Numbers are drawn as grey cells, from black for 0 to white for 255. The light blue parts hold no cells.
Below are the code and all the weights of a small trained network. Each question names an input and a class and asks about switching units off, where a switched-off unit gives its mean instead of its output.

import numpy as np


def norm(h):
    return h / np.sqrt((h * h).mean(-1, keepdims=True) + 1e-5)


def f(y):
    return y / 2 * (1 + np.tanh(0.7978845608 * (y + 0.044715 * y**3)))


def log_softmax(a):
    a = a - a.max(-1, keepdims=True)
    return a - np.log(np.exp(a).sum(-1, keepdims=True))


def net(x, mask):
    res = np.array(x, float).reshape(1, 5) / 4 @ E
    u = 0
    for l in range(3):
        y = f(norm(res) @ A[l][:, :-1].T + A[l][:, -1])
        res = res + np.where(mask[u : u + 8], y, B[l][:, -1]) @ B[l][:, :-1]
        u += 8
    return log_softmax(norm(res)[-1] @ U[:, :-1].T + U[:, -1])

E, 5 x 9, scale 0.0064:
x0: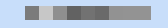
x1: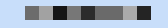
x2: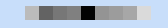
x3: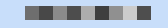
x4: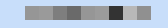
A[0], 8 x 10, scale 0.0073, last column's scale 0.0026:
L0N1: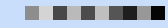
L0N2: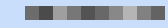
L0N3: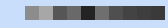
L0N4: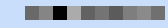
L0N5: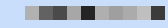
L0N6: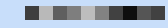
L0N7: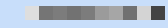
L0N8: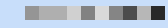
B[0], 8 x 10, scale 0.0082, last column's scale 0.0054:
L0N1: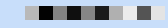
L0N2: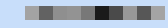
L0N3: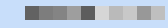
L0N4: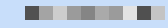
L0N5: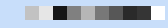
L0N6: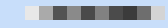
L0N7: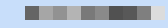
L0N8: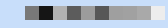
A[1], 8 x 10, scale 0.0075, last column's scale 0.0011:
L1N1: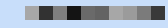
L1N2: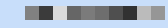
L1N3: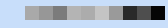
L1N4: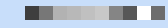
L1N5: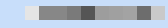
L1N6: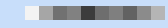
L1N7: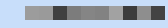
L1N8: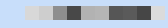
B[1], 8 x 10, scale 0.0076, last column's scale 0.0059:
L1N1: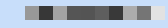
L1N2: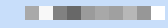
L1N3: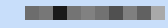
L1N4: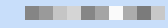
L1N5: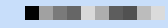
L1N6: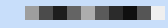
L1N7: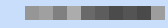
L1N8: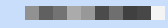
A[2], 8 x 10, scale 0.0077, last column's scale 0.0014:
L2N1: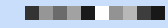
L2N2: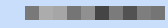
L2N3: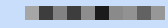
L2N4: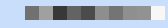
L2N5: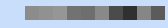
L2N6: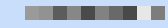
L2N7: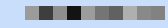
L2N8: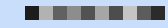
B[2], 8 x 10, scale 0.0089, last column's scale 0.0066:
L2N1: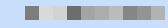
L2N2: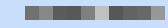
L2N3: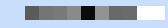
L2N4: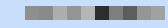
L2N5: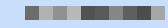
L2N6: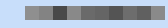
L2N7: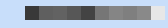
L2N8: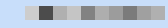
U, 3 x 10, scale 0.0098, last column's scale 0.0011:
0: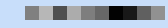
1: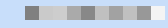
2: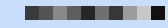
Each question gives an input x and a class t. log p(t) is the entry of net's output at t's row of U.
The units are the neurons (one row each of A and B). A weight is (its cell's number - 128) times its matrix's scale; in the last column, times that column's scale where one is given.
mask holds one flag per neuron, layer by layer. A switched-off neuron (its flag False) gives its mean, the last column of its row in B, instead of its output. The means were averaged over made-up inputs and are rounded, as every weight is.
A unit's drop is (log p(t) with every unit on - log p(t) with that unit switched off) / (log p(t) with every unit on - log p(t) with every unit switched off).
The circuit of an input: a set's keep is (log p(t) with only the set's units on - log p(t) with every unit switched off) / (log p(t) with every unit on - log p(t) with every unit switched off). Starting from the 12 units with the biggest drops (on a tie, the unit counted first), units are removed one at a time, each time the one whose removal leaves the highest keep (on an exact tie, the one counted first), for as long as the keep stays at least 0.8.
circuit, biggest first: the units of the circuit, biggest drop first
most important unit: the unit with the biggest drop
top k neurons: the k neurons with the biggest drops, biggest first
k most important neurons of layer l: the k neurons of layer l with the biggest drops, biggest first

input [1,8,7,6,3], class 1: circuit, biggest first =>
L0N4, L0N1, L2N1
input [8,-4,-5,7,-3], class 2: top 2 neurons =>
L0N5, L0N7
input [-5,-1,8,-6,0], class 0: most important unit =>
L0N5
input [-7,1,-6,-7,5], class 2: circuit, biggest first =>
L0N1, L0N5
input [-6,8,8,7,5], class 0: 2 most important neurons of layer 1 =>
L1N4, L1N2
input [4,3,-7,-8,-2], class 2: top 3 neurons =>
L0N1, L0N5, L1N1
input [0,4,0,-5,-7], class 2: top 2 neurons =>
L0N1, L1N1
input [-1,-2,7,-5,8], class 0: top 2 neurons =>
L0N5, L0N7
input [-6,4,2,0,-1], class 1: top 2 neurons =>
L0N4, L0N3
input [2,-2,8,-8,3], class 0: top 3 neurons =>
L0N5, L0N7, L1N6
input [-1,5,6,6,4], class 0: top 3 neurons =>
L0N5, L0N1, L0N8
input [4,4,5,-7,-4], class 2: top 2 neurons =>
L0N1, L0N6
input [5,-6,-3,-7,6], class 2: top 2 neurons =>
L0N1, L0N8
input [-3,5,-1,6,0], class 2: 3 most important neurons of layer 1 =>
L1N2, L1N4, L1N5
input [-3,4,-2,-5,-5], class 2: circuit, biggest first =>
L0N1
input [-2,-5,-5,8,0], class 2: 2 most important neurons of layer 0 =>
L0N5, L0N7
